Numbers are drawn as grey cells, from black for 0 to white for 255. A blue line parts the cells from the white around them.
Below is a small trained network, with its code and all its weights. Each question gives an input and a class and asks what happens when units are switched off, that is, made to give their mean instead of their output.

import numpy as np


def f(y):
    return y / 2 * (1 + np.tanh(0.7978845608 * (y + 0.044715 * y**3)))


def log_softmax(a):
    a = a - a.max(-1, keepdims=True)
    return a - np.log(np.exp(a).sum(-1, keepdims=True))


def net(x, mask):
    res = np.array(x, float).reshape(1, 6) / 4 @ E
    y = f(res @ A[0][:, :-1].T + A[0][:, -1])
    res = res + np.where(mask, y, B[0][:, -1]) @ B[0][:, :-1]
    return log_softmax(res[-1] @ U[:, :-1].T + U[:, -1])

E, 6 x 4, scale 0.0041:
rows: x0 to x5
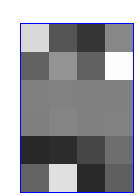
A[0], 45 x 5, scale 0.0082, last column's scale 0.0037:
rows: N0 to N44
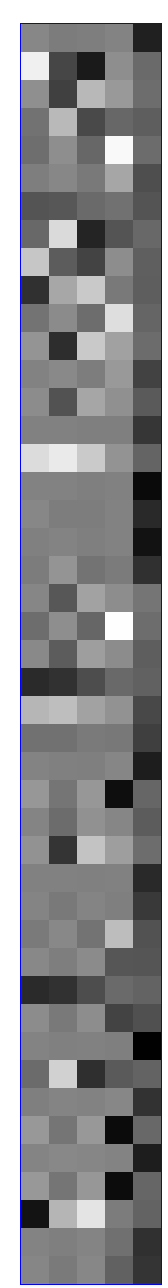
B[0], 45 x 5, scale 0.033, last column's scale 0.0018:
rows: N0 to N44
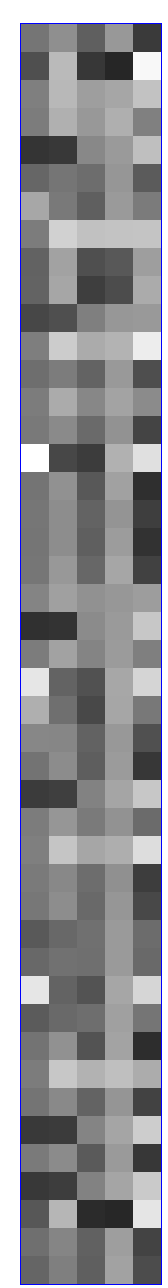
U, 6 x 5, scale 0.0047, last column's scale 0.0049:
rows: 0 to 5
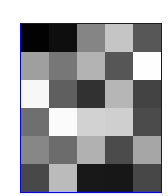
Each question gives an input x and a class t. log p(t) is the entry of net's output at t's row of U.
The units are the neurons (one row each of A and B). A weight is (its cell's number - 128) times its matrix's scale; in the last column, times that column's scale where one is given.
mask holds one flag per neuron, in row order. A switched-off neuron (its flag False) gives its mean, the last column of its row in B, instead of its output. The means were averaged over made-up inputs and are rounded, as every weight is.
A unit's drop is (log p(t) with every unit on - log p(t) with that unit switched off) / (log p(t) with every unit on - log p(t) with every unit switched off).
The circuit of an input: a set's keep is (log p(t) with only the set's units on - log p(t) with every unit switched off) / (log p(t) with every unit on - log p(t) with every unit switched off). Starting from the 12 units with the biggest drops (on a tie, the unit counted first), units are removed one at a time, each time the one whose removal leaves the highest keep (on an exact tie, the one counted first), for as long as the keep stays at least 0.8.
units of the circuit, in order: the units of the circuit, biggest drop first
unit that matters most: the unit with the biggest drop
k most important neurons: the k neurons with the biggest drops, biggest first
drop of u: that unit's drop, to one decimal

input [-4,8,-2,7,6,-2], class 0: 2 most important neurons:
[N21; N4]
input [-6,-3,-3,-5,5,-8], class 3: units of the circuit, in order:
[N11; N29]
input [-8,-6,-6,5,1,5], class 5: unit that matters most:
N42
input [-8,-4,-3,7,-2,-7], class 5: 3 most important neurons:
[N42; N9; N7]
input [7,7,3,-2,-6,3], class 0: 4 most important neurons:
[N21; N4; N10; N42]
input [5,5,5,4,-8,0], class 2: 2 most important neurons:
[N15; N24]
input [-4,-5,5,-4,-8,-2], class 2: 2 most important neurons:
[N15; N24]
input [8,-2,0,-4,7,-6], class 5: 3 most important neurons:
[N1; N8; N15]
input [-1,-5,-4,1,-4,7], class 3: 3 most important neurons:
[N7; N37; N3]
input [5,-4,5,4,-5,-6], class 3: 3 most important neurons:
[N11; N29; N2]
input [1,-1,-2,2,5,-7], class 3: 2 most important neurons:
[N11; N29]
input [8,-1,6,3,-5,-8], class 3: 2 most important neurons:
[N11; N29]
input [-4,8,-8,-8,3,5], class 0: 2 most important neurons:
[N21; N4]
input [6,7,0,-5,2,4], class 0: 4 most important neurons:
[N21; N4; N10; N42]
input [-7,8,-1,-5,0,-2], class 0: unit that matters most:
N21
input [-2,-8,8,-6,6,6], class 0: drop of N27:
0.2
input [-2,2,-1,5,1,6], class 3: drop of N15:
0.1
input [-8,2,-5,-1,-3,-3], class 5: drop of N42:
0.6
